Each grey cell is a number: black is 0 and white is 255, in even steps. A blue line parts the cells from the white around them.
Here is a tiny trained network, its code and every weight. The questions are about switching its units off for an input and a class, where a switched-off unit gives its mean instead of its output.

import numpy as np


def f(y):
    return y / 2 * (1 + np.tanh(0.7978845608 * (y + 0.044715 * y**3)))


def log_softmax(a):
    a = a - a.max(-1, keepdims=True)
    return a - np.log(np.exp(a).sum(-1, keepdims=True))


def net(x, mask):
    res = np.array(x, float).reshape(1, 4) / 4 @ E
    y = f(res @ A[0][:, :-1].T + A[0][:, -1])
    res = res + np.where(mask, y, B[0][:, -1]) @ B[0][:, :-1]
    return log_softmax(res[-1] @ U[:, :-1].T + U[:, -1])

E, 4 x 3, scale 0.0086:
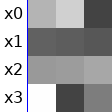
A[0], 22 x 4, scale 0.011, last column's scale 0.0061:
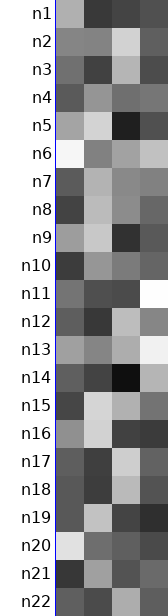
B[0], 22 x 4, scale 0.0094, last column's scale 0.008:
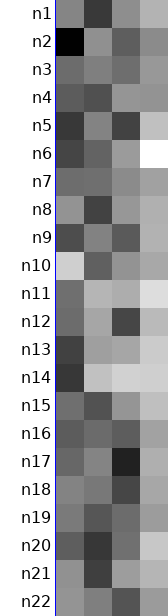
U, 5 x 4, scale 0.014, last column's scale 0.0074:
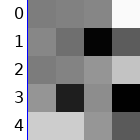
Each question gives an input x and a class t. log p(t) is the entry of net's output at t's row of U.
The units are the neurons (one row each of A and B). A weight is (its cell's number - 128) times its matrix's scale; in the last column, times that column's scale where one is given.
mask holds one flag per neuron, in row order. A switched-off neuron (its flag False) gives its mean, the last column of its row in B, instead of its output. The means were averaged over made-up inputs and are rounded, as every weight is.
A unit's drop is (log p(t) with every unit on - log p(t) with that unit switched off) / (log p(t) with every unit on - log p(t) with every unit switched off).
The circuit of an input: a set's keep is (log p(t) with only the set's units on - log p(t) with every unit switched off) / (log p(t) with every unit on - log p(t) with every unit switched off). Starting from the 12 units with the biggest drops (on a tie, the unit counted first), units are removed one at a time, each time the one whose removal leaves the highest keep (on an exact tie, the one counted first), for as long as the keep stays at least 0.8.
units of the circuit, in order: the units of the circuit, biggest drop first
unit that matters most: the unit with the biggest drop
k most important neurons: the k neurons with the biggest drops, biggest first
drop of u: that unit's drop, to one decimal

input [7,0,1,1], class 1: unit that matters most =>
n5
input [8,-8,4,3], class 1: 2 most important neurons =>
(n5, n14)
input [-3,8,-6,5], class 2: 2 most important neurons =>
(n14, n11)
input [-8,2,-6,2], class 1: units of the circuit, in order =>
(n17, n12)
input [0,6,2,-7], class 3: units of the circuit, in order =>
(n21, n8, n10)
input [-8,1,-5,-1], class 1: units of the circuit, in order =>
(n17, n12)
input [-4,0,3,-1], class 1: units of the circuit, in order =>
(n14, n17, n6)
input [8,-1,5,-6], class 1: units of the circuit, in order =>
(n5, n14)
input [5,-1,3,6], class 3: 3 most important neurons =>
(n20, n6, n14)
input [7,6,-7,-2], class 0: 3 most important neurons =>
(n14, n11, n17)
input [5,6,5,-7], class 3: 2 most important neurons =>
(n21, n8)
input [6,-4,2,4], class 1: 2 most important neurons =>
(n14, n5)
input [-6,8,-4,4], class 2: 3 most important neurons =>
(n14, n11, n5)
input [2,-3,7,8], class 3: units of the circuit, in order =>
(n20)
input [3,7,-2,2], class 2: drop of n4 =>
0.0
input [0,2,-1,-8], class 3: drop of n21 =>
0.1
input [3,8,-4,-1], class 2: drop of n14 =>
0.3
